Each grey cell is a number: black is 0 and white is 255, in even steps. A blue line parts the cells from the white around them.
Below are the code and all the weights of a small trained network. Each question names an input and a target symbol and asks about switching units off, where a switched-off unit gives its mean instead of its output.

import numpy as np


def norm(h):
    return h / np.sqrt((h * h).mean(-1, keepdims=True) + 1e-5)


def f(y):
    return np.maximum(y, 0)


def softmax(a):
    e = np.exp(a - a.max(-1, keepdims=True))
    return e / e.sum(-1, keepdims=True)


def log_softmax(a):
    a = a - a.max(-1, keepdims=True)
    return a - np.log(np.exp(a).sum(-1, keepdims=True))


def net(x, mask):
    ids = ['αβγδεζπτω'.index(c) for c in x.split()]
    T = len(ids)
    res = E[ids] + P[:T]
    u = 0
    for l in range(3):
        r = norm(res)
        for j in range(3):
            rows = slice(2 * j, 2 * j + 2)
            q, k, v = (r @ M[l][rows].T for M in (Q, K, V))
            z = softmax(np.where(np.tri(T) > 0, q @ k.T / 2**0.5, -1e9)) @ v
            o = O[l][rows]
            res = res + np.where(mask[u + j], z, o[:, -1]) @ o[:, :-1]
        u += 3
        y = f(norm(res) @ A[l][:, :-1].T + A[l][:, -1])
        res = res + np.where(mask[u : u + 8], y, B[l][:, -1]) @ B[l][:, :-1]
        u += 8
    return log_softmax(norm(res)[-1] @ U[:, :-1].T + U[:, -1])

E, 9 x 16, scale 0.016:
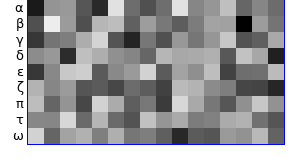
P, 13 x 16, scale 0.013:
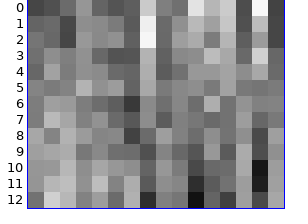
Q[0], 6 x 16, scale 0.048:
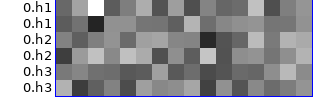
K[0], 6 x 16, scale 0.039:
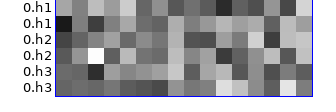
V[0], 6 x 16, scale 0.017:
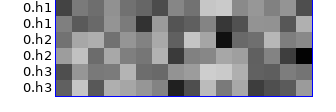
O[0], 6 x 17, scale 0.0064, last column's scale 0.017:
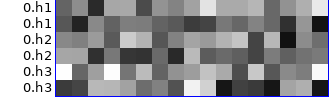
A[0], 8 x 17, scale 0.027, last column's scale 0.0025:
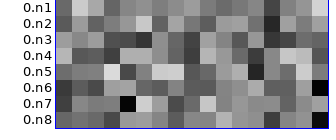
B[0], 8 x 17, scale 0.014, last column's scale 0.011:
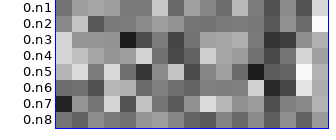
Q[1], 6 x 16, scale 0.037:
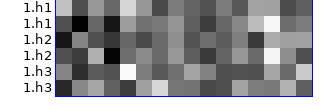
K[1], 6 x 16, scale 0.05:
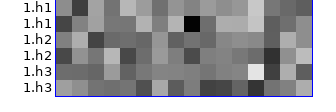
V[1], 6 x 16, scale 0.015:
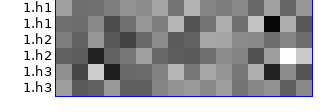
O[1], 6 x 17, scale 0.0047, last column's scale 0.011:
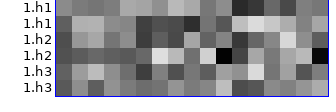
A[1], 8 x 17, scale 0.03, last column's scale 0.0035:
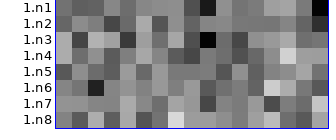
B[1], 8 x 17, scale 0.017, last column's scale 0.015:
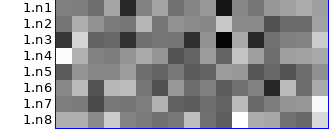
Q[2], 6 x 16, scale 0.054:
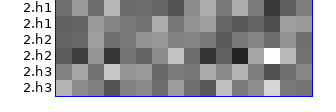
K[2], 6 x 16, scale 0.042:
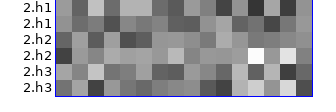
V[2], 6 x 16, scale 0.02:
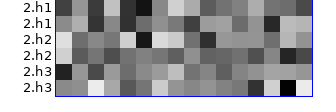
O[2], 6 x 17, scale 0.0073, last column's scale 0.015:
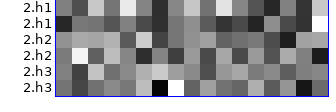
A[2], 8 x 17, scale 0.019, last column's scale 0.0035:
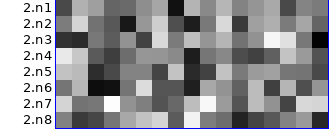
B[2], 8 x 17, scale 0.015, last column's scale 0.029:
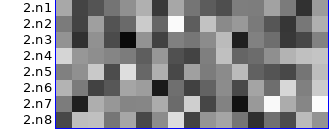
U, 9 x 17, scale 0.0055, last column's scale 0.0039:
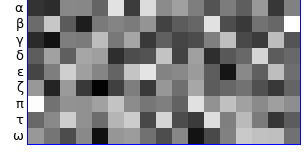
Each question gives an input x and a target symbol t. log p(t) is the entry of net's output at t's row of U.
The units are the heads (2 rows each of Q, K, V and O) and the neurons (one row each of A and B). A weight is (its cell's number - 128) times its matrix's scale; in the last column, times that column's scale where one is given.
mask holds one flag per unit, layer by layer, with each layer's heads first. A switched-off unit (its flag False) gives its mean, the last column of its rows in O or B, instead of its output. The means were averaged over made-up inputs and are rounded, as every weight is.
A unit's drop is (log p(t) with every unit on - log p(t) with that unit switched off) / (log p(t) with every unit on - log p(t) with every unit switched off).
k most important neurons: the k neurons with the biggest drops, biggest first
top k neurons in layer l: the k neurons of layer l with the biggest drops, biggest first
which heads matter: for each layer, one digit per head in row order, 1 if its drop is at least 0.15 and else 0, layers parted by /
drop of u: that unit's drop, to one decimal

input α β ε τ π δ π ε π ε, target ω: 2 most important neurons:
0.n4, 2.n5
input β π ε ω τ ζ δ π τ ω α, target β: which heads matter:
001 / 000 / 000
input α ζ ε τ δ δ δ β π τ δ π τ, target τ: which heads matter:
010 / 000 / 000
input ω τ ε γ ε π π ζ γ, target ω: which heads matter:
001 / 000 / 101
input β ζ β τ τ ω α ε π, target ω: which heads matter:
001 / 000 / 100
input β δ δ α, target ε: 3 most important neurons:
2.n8, 1.n8, 2.n6
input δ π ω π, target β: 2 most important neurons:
2.n7, 2.n5
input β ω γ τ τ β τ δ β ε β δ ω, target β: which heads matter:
100 / 000 / 000
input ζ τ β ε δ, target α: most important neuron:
0.n5
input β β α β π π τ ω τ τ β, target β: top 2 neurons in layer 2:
2.n7, 2.n5
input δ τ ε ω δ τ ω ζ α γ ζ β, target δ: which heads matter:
001 / 000 / 011
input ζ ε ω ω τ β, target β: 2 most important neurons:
2.n7, 1.n3
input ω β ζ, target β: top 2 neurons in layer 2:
2.n7, 2.n2
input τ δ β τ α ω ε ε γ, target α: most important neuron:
0.n5
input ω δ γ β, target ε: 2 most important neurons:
2.n8, 1.n6
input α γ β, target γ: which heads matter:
110 / 100 / 001
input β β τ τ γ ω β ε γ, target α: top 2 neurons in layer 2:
2.n5, 2.n4
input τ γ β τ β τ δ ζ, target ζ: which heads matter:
010 / 000 / 000
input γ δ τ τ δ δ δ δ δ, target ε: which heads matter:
001 / 000 / 000
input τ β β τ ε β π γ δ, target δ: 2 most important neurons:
1.n6, 2.n2
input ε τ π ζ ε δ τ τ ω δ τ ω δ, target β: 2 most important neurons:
2.n7, 1.n5
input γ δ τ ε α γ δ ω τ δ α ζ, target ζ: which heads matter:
100 / 000 / 000
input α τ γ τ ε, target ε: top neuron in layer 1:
1.n4
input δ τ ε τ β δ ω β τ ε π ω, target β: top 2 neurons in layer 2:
2.n7, 2.n2
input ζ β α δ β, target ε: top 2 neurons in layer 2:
2.n8, 2.n6
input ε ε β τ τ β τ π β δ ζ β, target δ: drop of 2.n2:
0.1
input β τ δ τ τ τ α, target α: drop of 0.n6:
0.0
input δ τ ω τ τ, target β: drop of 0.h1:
0.2
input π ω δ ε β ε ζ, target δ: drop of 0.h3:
0.2
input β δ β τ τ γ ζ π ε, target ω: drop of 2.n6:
-0.1
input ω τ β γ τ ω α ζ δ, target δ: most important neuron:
0.n3
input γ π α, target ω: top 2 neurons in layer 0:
0.n4, 0.n6
